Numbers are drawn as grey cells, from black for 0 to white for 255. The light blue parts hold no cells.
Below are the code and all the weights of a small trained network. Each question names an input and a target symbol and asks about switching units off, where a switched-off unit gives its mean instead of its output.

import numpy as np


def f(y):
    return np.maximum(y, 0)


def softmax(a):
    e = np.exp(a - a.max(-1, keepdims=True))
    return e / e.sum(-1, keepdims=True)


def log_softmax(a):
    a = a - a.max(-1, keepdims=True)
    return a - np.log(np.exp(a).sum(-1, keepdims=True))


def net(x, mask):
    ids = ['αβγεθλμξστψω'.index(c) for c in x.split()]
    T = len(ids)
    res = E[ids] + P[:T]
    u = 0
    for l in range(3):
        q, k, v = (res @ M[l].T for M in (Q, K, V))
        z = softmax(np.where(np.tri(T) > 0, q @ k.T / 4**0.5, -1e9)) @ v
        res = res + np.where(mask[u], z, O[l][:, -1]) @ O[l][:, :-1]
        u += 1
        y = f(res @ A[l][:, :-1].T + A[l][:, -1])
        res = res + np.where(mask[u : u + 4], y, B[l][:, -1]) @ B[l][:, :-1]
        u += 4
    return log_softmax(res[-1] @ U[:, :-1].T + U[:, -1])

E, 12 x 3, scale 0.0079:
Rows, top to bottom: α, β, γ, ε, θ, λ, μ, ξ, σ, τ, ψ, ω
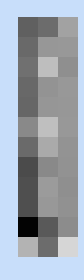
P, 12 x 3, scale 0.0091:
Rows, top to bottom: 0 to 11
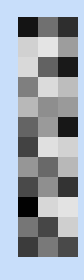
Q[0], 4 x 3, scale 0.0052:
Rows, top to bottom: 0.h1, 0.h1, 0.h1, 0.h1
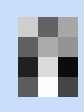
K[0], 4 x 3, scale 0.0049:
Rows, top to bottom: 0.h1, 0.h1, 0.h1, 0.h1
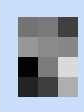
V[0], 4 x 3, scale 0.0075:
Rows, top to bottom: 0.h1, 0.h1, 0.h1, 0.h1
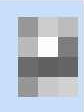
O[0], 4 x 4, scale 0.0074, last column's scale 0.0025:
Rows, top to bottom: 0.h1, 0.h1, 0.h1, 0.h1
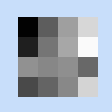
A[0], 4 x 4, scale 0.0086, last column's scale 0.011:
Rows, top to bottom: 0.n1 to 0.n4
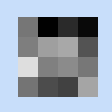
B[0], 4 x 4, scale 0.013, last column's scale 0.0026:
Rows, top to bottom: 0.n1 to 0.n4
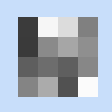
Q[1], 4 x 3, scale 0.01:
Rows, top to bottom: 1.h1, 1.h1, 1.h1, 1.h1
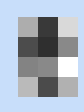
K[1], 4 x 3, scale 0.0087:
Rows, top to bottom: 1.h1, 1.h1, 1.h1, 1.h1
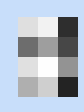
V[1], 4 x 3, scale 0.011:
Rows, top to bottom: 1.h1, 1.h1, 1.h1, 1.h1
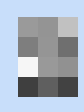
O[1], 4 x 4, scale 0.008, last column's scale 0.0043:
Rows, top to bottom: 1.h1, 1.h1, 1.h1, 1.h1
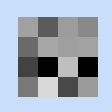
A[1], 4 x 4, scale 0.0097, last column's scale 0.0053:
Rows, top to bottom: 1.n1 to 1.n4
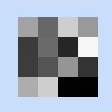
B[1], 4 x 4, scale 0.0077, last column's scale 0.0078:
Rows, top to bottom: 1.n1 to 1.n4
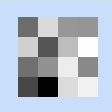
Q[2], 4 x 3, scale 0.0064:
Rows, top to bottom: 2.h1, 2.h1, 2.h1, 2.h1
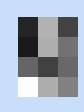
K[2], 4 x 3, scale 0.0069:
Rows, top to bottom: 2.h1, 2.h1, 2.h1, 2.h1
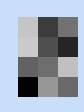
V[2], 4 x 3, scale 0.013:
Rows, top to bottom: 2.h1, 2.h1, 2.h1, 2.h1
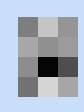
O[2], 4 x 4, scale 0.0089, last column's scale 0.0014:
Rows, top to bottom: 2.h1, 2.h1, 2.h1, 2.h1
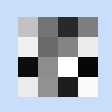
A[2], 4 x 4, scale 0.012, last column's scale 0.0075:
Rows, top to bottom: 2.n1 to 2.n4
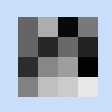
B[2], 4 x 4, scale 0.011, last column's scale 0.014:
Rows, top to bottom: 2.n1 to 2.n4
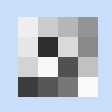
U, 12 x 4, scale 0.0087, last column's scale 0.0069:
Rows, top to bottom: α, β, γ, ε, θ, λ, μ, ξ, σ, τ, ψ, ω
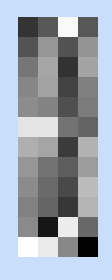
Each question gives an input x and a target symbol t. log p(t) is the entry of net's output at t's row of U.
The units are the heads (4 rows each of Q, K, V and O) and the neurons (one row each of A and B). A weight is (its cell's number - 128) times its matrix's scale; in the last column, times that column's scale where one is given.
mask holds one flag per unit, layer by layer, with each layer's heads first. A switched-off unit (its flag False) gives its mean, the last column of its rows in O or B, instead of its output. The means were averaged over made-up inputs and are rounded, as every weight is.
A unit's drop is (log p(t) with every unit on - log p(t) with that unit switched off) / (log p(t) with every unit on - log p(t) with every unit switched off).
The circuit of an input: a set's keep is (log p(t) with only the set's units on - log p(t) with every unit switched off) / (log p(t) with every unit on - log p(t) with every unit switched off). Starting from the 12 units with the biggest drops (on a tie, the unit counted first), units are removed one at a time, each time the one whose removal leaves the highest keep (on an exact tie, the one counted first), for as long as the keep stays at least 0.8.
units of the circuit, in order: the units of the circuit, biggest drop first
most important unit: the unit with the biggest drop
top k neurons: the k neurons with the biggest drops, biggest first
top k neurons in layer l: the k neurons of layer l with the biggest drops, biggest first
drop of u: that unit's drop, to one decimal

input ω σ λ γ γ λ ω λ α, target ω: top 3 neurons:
[2.n1, 1.n2, 2.n4]
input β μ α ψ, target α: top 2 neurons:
[2.n4, 0.n4]
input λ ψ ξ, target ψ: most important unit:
1.n4
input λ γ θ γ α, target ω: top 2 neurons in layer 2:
[2.n1, 2.n4]
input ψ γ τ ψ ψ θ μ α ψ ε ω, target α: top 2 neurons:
[1.n2, 1.n1]
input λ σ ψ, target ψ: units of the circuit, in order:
[1.n4, 2.n2, 1.h1]
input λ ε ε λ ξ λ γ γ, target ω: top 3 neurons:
[1.n4, 2.n1, 2.n4]
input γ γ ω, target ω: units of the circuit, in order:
[2.h1, 1.n2, 2.n1]
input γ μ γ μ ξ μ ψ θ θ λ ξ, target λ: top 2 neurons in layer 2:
[2.n1, 2.n4]
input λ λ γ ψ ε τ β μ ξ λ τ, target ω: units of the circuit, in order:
[2.h1, 2.n1, 1.n4]
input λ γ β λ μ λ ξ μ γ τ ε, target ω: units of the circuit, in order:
[2.h1, 1.n4, 2.n1]
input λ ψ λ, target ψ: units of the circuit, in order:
[1.n4, 2.n3]
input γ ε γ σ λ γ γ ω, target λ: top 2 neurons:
[1.n4, 2.n1]
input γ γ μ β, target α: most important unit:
1.n2
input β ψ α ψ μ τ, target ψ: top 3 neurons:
[1.n4, 2.n3, 0.n4]
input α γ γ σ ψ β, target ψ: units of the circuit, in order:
[1.n4, 1.h1, 2.n2]
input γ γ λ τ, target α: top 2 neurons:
[1.n2, 0.n4]
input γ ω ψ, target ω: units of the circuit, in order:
[2.n1, 1.h1]
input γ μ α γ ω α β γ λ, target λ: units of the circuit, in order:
[2.h1, 2.n1]
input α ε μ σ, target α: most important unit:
2.n4
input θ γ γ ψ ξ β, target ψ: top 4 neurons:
[1.n4, 2.n3, 0.n4, 2.n2]
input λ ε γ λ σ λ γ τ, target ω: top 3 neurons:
[1.n4, 2.n1, 2.n4]
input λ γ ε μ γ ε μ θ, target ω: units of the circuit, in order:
[2.h1, 1.n4, 2.n1]
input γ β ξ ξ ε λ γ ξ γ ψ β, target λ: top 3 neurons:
[1.n4, 2.n1, 2.n4]
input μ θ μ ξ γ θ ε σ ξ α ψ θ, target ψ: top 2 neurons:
[1.n4, 2.n3]
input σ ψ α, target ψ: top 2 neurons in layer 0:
[0.n3, 0.n4]
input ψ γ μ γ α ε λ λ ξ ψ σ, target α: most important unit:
0.h1
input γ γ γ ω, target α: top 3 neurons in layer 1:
[1.n2, 1.n1, 1.n4]
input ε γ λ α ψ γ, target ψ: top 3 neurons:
[1.n4, 2.n3, 2.n2]
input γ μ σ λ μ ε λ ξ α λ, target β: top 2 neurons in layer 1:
[1.n2, 1.n4]
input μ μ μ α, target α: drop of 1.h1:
0.1
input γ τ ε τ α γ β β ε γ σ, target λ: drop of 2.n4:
0.2
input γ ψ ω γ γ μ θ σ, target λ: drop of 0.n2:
0.0
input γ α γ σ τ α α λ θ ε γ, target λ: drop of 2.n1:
0.5
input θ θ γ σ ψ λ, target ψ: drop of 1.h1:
0.4
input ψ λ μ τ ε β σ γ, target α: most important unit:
0.h1
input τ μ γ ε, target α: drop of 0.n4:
0.1
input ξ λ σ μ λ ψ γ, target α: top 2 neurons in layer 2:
[2.n4, 2.n1]
